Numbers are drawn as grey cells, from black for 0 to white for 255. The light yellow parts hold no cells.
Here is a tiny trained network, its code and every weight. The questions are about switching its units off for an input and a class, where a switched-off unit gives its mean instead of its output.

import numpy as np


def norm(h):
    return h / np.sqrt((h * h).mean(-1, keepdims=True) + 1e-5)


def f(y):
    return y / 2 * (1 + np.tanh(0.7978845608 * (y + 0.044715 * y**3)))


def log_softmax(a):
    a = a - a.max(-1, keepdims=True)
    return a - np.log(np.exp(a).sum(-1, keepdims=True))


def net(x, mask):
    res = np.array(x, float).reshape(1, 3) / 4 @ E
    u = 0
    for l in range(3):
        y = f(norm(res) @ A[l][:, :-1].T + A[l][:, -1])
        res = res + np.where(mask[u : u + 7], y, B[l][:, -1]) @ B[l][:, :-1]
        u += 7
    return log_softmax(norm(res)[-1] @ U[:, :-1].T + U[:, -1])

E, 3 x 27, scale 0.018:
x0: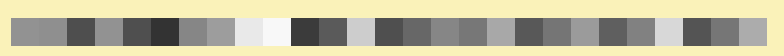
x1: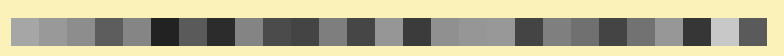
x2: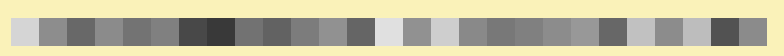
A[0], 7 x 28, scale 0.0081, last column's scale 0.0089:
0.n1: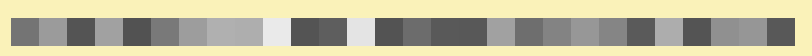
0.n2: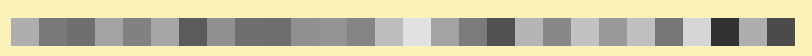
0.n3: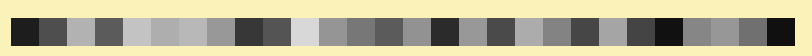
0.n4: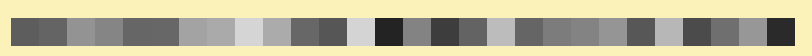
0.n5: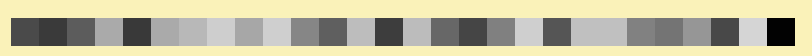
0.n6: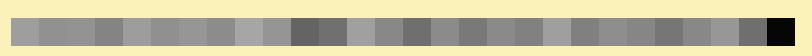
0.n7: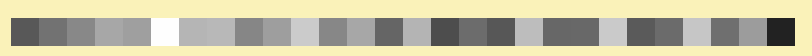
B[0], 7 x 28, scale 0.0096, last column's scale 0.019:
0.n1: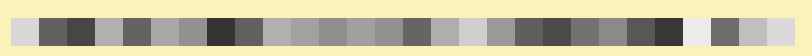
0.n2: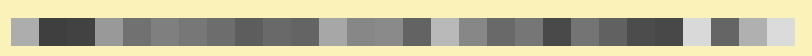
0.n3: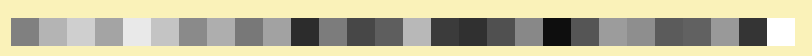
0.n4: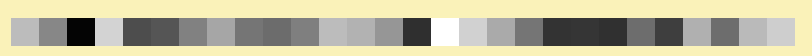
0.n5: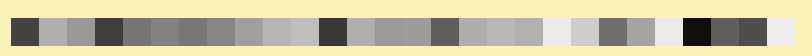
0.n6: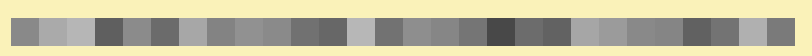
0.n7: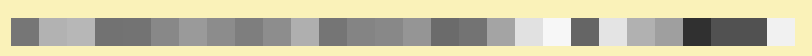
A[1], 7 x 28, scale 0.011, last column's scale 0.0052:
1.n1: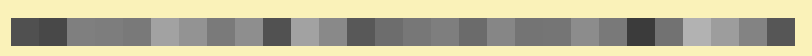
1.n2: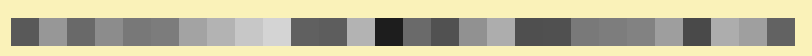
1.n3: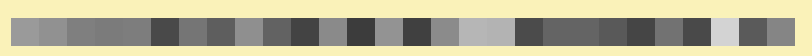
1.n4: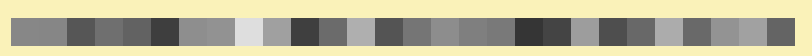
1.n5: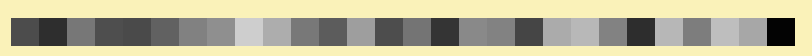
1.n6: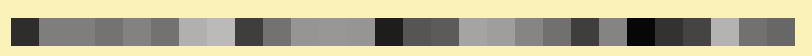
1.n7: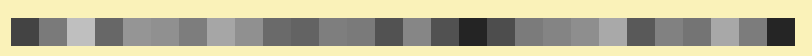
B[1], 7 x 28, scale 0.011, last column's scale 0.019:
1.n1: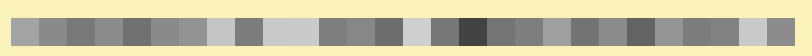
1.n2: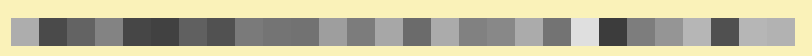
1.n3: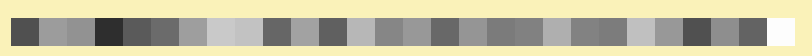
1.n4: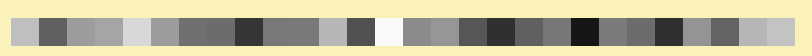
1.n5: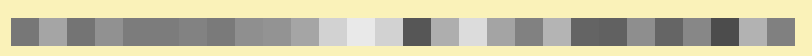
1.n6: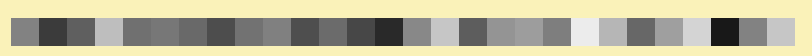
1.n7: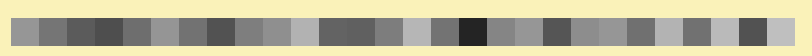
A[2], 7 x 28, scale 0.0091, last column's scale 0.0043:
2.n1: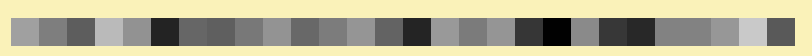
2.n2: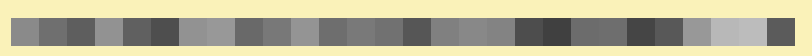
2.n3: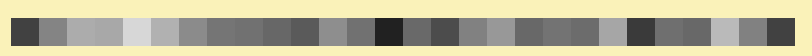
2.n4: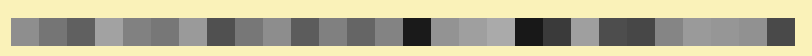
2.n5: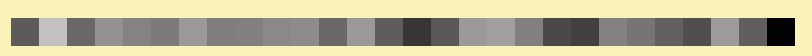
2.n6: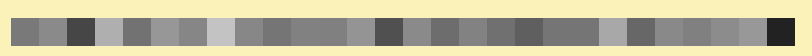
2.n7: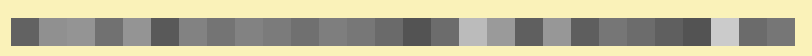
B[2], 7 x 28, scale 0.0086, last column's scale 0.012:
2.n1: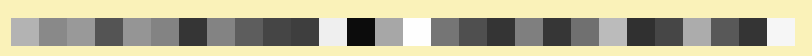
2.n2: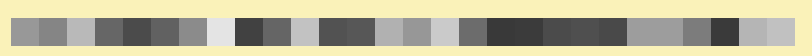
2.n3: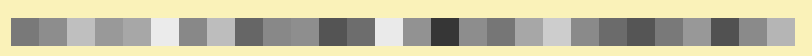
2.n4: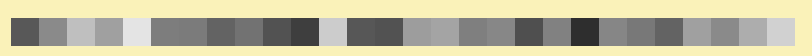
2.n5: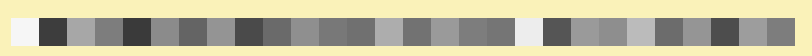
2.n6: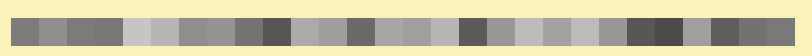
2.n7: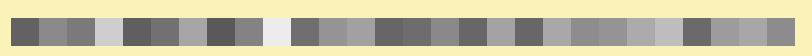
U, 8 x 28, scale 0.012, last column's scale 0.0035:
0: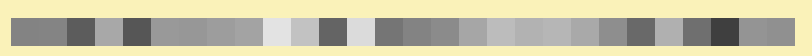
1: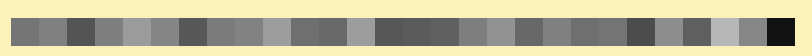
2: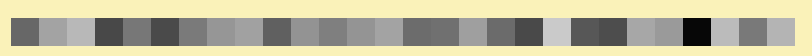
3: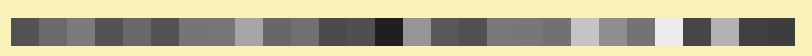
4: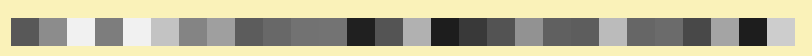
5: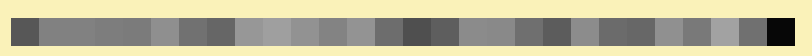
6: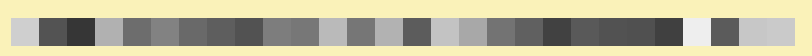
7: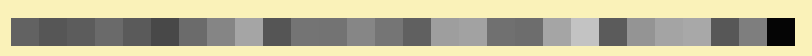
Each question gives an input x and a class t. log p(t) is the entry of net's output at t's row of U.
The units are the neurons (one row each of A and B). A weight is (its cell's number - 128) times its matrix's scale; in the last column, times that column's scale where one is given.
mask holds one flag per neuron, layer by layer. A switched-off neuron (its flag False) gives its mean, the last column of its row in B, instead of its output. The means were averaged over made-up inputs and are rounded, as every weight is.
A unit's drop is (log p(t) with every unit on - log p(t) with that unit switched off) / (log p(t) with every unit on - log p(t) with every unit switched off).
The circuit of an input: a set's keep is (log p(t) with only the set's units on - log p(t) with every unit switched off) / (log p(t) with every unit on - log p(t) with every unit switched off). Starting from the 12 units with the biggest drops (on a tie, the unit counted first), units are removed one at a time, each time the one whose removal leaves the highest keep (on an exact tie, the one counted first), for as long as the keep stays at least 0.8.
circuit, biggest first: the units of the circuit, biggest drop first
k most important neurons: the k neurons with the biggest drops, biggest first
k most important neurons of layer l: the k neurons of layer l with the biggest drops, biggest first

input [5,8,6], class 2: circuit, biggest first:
(1.n3)
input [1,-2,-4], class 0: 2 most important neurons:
(0.n5 0.n7)
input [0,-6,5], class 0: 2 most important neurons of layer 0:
(0.n5 0.n7)
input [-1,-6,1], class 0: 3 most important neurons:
(0.n5 2.n1 0.n2)
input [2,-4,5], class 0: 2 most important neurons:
(0.n5 0.n4)
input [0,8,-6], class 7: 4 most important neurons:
(1.n3 1.n6 0.n2 0.n1)
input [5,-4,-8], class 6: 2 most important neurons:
(0.n4 0.n1)
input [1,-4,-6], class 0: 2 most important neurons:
(0.n5 0.n7)
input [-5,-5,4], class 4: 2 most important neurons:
(0.n4 0.n1)
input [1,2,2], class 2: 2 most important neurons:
(0.n3 1.n3)
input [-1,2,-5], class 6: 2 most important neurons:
(0.n4 1.n2)
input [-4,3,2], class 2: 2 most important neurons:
(0.n3 0.n7)
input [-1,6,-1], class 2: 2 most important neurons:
(0.n3 1.n3)
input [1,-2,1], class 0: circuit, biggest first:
(0.n5)
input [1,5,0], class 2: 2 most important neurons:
(1.n3 0.n3)
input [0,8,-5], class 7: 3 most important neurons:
(1.n3 1.n6 0.n3)
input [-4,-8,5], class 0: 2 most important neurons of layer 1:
(1.n4 1.n7)
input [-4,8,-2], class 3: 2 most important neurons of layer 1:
(1.n6 1.n4)
